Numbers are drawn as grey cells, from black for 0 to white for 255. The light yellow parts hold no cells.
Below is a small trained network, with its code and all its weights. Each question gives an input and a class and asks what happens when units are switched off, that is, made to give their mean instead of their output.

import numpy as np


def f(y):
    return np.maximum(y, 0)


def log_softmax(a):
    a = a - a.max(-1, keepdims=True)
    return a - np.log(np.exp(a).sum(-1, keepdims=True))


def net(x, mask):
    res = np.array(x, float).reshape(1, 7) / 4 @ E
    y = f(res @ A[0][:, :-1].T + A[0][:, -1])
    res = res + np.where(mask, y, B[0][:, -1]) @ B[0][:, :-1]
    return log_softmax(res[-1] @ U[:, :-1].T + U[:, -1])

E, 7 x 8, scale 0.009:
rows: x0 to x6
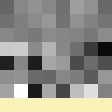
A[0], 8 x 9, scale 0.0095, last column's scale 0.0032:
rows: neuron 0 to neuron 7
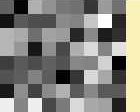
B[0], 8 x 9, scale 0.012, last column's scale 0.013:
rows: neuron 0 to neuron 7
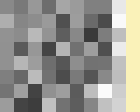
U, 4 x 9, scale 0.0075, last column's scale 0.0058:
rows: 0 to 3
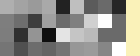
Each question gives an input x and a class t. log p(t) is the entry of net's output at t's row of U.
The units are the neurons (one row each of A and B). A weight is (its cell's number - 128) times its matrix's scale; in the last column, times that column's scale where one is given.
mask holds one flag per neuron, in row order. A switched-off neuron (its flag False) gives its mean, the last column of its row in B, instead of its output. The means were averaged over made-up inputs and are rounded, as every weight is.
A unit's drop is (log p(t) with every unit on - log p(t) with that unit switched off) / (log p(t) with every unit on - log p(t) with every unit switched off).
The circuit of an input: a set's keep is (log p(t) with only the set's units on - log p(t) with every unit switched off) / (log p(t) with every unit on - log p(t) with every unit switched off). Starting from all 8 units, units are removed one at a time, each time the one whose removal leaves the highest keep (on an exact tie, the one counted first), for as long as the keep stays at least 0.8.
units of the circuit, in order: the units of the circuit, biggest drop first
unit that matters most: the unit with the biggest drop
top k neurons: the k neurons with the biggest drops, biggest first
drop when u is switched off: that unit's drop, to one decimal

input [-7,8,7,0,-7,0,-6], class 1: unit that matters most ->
neuron 7
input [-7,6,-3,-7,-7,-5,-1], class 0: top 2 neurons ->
[neuron 1; neuron 6]
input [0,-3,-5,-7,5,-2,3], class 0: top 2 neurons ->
[neuron 1; neuron 4]
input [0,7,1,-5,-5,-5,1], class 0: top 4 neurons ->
[neuron 6; neuron 1; neuron 5; neuron 4]
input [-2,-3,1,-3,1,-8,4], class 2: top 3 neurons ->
[neuron 3; neuron 7; neuron 2]
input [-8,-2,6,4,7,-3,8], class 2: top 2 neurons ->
[neuron 3; neuron 7]
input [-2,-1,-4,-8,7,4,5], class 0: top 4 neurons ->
[neuron 1; neuron 4; neuron 5; neuron 7]
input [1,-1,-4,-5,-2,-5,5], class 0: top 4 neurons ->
[neuron 1; neuron 5; neuron 0; neuron 6]
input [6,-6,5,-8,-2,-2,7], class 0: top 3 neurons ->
[neuron 1; neuron 4; neuron 5]
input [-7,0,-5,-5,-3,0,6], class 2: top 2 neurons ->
[neuron 3; neuron 2]
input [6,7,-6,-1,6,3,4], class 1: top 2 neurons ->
[neuron 6; neuron 0]
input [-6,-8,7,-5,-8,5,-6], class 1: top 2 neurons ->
[neuron 7; neuron 3]
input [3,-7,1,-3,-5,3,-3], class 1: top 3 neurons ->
[neuron 7; neuron 3; neuron 2]
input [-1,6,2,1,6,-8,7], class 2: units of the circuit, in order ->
[neuron 3]
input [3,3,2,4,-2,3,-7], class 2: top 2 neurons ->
[neuron 0; neuron 1]
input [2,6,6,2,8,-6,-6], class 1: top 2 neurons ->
[neuron 6; neuron 3]
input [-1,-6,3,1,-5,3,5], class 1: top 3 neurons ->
[neuron 7; neuron 0; neuron 1]
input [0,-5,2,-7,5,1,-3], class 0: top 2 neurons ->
[neuron 1; neuron 4]
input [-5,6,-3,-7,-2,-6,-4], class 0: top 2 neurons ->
[neuron 1; neuron 3]
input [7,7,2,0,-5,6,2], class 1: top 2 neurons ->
[neuron 7; neuron 1]
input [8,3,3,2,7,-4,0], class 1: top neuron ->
[neuron 6]
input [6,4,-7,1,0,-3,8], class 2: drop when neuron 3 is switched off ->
0.5
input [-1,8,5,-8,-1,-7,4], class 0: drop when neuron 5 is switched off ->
0.0
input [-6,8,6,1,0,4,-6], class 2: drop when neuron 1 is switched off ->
0.1
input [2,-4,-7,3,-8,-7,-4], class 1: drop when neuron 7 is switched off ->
0.8
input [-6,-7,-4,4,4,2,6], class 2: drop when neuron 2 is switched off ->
-0.1
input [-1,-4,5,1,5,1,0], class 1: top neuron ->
[neuron 6]
